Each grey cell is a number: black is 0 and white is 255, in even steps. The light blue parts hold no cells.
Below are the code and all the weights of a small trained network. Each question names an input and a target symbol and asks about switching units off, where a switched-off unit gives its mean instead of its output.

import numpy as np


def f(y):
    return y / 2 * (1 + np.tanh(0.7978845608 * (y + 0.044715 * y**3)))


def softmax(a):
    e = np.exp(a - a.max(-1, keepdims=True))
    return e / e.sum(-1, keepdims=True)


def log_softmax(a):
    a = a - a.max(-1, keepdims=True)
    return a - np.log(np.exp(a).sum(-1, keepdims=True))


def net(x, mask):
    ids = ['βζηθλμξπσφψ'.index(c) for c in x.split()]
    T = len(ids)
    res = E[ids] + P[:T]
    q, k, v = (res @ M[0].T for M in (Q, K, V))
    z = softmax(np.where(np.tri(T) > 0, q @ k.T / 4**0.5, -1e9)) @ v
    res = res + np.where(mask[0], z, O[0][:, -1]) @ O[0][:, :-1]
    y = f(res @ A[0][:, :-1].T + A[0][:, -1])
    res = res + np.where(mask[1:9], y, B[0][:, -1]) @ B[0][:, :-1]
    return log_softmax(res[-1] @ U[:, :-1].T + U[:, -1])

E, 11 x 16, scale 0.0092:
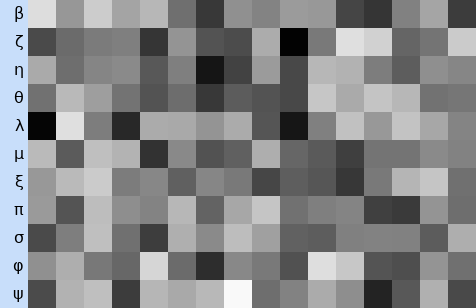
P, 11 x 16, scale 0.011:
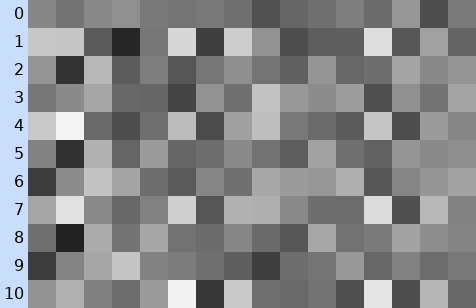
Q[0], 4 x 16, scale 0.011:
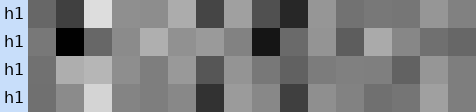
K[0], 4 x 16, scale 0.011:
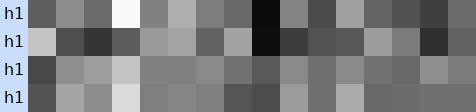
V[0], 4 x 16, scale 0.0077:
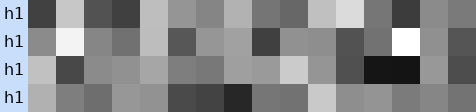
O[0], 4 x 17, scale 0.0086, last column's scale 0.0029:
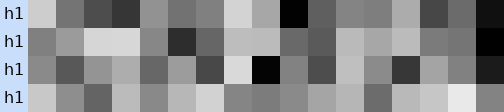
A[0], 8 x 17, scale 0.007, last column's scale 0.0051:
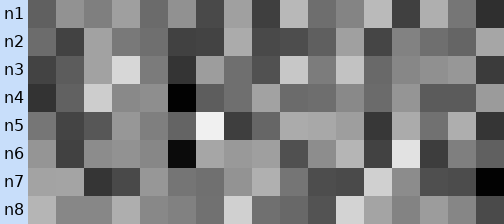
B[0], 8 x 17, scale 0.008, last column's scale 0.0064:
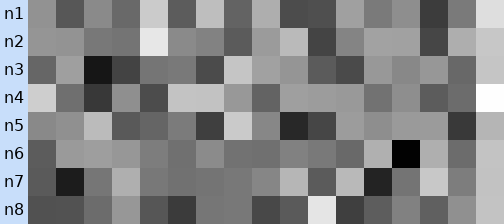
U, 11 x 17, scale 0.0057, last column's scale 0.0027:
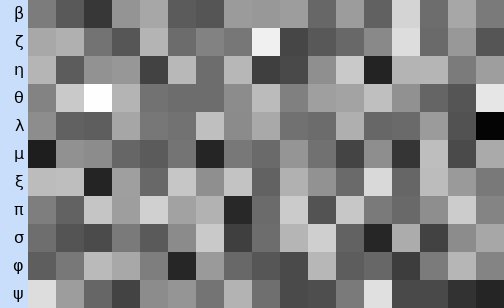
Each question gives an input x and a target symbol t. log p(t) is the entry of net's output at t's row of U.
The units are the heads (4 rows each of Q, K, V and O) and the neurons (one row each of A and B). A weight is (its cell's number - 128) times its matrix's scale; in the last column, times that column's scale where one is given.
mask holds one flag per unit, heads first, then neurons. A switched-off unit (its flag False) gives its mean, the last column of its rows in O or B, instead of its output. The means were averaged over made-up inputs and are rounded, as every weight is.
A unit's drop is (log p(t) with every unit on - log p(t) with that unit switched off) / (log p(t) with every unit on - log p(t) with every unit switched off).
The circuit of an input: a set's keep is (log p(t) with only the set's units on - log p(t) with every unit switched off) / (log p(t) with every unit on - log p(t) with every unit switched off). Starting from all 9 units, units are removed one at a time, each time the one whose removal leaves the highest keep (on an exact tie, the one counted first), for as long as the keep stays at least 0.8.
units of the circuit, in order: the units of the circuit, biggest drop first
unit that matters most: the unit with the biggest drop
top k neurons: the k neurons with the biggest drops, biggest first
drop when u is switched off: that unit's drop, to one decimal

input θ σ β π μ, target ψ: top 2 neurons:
[n1; n7]
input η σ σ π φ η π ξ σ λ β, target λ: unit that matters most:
n7
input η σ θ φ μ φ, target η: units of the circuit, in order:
[h1; n5]
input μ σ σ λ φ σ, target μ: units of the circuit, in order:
[h1; n3]
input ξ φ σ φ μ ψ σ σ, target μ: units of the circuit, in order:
[h1; n7]
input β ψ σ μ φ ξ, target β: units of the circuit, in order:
[h1; n3; n2; n1]
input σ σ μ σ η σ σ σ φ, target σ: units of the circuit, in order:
[h1; n4]
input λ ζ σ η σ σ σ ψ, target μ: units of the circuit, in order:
[h1; n4]
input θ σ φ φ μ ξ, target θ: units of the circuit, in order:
[h1; n6; n5]
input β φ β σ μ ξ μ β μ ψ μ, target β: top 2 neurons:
[n7; n2]
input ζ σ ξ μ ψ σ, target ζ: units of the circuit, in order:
[h1; n5]
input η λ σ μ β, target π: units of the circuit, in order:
[h1; n1]
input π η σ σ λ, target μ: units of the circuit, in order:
[h1; n7]
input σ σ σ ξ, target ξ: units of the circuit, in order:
[h1; n4; n3; n1]
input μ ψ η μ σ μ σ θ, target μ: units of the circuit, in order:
[h1; n7]
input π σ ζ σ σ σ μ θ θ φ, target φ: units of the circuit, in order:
[h1; n8; n6; n4]
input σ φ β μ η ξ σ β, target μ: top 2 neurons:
[n4; n7]
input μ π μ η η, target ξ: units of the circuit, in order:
[h1]
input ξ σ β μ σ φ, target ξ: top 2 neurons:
[n4; n3]
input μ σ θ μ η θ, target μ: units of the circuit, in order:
[h1; n3]
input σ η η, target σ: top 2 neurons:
[n4; n5]
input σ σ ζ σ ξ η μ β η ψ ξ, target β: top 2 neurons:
[n7; n2]
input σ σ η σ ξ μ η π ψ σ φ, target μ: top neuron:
[n4]
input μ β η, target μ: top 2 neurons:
[n3; n4]
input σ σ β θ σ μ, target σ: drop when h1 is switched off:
1.0
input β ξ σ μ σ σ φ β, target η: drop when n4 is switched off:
0.0
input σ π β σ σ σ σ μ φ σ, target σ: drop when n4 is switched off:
0.4
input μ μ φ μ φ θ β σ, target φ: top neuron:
[n8]
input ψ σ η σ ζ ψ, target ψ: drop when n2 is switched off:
0.2
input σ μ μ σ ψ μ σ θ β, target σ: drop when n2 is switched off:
0.0
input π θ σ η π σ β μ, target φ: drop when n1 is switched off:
0.1
